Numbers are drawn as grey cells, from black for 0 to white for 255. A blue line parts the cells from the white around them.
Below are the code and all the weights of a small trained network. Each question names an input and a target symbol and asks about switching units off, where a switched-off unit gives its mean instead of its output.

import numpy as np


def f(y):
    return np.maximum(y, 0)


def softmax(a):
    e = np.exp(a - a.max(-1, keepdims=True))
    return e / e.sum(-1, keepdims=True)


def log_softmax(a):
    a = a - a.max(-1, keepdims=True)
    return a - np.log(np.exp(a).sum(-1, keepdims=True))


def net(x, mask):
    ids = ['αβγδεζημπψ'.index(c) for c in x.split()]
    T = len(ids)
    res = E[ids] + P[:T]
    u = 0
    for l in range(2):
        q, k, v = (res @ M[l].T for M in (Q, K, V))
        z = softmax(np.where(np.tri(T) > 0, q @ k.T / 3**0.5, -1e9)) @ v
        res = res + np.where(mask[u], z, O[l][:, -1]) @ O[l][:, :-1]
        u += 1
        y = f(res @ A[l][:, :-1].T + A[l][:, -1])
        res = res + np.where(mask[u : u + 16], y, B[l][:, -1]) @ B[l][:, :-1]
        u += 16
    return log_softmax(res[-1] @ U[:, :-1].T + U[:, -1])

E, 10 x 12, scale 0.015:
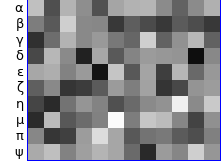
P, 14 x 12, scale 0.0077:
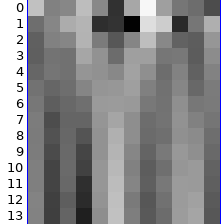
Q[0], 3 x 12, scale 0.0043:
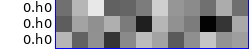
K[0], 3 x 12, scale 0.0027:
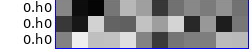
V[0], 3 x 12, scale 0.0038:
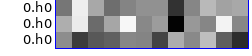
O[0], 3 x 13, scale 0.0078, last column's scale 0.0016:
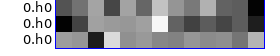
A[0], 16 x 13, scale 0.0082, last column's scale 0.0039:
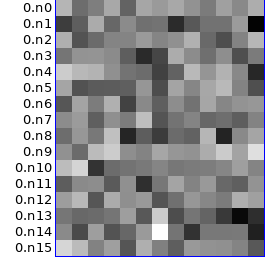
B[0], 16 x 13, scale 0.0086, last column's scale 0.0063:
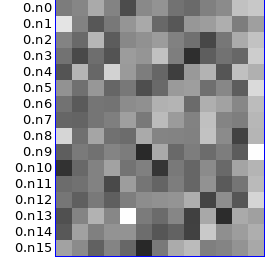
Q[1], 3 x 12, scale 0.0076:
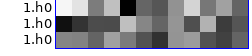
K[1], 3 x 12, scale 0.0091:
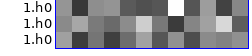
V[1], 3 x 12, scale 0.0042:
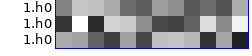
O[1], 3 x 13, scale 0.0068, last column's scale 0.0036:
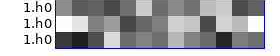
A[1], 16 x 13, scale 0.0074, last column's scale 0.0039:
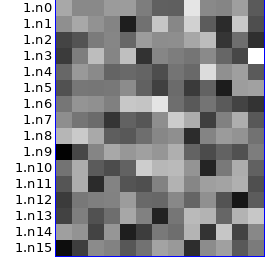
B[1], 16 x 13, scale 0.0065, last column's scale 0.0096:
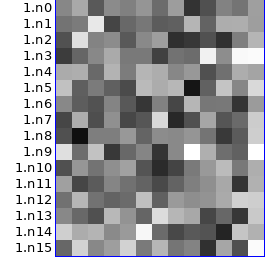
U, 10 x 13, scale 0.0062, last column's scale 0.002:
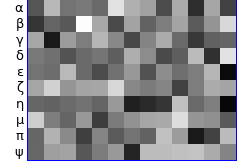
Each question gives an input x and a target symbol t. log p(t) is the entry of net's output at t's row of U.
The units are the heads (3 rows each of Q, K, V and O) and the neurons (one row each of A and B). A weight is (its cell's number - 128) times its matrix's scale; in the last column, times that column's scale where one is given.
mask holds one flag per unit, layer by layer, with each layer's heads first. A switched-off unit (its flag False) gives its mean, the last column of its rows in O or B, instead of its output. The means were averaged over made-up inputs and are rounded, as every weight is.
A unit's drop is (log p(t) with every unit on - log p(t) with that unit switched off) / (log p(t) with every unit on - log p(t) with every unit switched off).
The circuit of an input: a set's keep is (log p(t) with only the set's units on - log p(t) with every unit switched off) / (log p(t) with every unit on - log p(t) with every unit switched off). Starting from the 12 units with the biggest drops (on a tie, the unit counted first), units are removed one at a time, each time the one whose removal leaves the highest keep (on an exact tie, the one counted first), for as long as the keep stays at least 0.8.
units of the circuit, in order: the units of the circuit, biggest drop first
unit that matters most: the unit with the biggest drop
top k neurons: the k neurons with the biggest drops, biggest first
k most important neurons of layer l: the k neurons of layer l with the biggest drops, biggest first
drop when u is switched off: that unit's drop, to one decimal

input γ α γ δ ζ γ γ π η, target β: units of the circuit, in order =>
(1.n9 1.n13)
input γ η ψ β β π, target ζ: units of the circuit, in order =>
(1.h0 0.n4)
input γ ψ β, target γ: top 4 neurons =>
(0.n3 0.n4 1.n8 0.n8)
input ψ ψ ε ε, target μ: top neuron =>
(0.n8)
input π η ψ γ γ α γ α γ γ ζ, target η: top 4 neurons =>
(0.n4 1.n14 1.n10 1.n15)
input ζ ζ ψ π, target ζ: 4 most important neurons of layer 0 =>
(0.n4 0.n3 0.n10 0.n5)
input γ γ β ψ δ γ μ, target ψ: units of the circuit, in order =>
(1.h0 0.n4 1.n10)
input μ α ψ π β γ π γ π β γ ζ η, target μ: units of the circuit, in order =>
(0.n4 1.h0)
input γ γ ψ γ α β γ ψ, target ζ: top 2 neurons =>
(0.n4 1.n14)
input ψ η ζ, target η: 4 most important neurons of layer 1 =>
(1.n14 1.n10 1.n7 1.n11)
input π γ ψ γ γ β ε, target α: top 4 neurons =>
(0.n8 1.n2 0.n3 1.n9)
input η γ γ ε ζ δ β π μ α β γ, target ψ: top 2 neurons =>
(1.n3 1.n12)
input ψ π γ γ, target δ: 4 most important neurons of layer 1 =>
(1.n3 1.n9 1.n11 1.n7)
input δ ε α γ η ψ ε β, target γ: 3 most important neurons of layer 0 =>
(0.n4 0.n8 0.n10)
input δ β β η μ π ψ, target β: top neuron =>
(0.n15)
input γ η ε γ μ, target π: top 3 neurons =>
(0.n12 1.n9 1.n2)
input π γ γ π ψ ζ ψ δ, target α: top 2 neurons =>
(1.n5 0.n11)
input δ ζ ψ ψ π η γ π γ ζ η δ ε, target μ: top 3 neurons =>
(0.n4 0.n8 0.n3)
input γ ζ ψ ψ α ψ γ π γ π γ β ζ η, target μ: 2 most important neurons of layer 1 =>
(1.n15 1.n4)
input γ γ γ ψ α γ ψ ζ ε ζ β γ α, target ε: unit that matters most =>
0.h0
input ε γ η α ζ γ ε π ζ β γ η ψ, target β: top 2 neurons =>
(0.n15 0.n8)
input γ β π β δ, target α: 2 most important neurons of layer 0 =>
(0.n10 0.n11)
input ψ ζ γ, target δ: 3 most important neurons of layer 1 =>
(1.n3 1.n9 1.n7)
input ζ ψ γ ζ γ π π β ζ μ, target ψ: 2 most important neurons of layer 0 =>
(0.n4 0.n9)
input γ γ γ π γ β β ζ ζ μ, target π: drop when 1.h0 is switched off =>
0.3
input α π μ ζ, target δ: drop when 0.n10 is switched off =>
0.2
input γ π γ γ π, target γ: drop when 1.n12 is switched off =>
0.0
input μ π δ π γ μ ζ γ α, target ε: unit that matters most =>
1.n1
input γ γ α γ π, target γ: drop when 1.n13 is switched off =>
0.1
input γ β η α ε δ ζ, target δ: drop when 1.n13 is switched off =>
0.2
